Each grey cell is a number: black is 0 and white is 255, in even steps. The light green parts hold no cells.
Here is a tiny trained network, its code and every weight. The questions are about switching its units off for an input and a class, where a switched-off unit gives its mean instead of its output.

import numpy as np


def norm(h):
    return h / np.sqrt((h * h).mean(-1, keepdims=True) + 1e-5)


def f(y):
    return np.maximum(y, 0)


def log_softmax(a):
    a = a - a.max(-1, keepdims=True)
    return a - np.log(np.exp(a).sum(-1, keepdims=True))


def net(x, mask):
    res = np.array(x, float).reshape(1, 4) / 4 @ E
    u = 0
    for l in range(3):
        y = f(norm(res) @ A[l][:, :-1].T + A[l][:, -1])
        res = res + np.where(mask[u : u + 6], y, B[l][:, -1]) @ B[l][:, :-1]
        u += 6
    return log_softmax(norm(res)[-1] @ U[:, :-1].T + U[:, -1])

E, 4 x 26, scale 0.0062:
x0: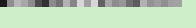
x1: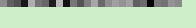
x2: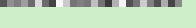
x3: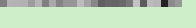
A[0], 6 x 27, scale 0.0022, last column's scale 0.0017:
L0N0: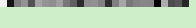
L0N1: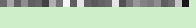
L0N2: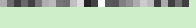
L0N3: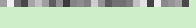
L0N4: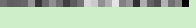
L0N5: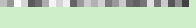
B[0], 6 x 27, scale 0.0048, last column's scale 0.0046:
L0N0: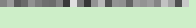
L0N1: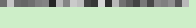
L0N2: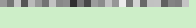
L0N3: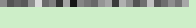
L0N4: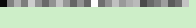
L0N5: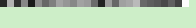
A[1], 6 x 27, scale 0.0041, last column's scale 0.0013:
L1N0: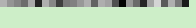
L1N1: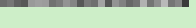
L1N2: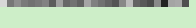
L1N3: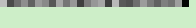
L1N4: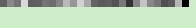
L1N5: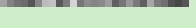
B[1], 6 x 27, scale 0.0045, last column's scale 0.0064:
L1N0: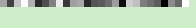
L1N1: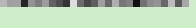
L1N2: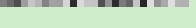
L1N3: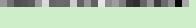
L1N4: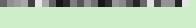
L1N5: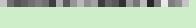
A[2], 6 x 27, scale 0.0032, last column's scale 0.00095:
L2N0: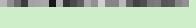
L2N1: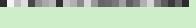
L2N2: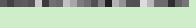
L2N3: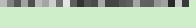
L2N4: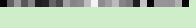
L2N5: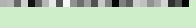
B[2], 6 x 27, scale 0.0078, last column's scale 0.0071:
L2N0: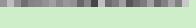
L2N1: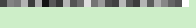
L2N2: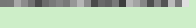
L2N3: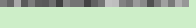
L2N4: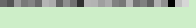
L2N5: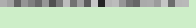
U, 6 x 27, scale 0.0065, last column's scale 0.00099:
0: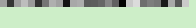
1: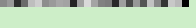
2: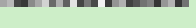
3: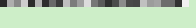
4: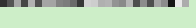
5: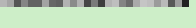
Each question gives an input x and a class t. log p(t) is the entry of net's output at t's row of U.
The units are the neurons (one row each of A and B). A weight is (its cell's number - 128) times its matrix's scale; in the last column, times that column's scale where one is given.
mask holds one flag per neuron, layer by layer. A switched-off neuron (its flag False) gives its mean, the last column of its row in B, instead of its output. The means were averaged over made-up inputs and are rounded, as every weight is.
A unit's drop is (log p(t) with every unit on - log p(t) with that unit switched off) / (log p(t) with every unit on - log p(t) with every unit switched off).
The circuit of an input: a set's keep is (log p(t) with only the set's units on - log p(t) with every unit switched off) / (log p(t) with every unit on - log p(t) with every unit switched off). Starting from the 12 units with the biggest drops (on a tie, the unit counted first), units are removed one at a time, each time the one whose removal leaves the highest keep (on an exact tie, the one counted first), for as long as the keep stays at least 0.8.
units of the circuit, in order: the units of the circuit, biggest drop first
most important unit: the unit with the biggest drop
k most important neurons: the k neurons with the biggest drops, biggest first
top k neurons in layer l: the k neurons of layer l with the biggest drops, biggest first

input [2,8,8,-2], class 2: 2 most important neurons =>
(L2N0; L1N3)
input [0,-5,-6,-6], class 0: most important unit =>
L1N0
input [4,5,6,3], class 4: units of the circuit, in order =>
(L2N4; L2N1)
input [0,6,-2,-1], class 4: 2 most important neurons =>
(L0N4; L2N4)
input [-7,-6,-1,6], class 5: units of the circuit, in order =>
(L2N5; L2N3)
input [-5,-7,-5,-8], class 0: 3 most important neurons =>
(L1N0; L0N5; L2N1)
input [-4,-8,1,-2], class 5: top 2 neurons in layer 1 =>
(L1N5; L1N4)
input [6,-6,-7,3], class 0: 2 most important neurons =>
(L1N0; L1N5)
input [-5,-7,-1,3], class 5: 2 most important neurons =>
(L2N5; L1N5)
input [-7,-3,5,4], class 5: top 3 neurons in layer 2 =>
(L2N5; L2N3; L2N1)
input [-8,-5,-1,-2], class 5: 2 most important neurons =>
(L0N2; L2N5)
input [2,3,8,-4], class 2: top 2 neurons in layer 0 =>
(L0N0; L0N5)
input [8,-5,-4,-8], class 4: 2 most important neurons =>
(L2N4; L0N4)
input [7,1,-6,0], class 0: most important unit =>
L1N0
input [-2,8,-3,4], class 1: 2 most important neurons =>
(L1N2; L2N2)
